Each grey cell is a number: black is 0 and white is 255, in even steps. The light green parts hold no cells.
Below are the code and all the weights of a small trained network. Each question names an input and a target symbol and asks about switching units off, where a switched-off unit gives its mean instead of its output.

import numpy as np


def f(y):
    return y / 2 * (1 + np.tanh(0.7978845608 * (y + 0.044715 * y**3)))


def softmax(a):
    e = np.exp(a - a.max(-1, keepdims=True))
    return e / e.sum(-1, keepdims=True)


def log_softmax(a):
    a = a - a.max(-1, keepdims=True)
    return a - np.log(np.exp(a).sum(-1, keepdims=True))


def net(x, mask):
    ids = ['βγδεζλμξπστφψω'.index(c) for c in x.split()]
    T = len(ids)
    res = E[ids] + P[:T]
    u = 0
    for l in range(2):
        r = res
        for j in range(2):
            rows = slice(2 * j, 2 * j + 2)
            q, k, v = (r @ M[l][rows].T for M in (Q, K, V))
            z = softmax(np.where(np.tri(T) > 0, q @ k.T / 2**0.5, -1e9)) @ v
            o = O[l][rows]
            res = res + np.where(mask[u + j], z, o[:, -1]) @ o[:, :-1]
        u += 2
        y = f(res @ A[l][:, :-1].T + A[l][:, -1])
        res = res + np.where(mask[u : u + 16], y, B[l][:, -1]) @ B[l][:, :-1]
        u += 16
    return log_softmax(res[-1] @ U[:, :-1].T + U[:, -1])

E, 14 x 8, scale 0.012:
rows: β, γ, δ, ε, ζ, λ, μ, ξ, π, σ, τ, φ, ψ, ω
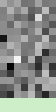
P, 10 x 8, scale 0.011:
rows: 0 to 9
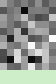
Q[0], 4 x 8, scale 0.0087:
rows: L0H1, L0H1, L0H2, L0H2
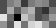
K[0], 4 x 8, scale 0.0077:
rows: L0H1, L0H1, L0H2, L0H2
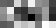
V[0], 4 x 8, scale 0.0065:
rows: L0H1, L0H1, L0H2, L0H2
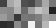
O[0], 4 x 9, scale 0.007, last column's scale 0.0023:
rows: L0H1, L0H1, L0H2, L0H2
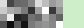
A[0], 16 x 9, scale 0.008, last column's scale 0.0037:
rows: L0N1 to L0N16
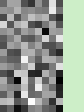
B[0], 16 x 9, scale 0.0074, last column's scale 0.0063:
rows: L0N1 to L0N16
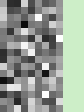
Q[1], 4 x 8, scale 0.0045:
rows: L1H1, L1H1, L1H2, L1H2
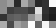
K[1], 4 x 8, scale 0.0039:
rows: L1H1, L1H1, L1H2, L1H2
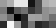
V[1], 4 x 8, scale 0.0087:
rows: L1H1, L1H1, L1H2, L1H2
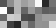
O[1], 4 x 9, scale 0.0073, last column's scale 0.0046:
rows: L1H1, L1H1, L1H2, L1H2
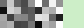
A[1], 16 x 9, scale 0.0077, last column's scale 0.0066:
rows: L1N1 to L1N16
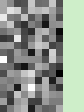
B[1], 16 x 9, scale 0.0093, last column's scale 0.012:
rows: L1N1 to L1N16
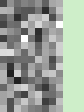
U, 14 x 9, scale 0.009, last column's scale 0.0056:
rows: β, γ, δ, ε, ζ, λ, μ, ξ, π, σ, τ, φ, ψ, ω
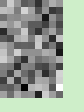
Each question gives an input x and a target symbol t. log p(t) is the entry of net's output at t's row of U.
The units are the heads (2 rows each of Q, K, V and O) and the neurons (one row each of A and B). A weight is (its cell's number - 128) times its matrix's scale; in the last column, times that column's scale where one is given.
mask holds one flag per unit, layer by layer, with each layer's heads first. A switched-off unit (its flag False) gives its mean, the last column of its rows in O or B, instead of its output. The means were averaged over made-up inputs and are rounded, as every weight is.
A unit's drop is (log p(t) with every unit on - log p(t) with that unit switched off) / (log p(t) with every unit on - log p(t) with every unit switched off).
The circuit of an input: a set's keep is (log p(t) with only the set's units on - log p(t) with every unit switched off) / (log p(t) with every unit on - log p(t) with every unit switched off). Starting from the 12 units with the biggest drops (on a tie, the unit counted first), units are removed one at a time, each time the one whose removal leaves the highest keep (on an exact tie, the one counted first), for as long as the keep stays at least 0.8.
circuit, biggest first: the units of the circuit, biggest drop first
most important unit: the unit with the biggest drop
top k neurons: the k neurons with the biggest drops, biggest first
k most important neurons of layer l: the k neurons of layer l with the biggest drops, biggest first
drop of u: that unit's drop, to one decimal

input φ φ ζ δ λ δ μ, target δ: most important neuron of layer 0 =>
L0N15
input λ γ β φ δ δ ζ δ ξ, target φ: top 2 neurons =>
L1N4; L0N11
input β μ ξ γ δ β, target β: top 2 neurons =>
L1N8; L0N5
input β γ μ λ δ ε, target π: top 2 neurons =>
L1N8; L0N4
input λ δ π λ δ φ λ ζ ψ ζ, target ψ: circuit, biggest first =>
L0H2; L1N6
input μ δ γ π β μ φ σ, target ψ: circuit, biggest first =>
L0H2; L1N13
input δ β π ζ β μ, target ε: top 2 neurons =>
L1N15; L0N2
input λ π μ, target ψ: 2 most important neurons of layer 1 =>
L1N9; L1N3
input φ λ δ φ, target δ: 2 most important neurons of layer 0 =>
L0N15; L0N4
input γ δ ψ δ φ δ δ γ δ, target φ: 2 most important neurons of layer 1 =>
L1N4; L1N3
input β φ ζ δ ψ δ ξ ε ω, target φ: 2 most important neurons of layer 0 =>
L0N11; L0N1
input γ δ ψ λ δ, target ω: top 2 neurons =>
L1N6; L1N7
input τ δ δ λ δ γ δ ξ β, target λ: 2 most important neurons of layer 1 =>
L1N4; L1N15
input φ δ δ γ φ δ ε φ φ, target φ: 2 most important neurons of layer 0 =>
L0N1; L0N11
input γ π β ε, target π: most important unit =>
L1H1
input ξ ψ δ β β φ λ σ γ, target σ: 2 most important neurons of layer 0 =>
L0N2; L0N1
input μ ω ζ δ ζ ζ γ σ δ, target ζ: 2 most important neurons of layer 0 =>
L0N2; L0N1
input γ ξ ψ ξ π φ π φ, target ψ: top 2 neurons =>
L0N6; L0N2
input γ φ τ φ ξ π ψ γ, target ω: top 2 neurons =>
L1N6; L1N5
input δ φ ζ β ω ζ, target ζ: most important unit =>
L1H2
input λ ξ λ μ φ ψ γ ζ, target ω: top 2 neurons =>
L1N6; L0N16
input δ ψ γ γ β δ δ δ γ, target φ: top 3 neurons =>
L1N4; L0N11; L0N1
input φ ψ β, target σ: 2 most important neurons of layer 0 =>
L0N6; L0N10
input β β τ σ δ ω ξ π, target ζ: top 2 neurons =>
L1N6; L0N6
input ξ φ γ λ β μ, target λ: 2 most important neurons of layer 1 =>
L1N15; L1N9
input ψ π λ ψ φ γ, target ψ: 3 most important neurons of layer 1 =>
L1N3; L1N9; L1N8
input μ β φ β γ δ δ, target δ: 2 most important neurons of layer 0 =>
L0N15; L0N12
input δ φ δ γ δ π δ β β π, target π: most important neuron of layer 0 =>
L0N11
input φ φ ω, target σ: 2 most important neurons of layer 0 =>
L0N10; L0N6
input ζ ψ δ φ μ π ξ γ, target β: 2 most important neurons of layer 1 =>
L1N15; L1N5
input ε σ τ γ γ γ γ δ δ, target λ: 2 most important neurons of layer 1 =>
L1N3; L1N15
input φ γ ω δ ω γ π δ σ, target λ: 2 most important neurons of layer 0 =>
L0N11; L0N2
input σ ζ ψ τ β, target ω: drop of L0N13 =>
-0.1
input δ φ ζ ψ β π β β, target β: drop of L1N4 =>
0.2
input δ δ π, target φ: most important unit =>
L0H2
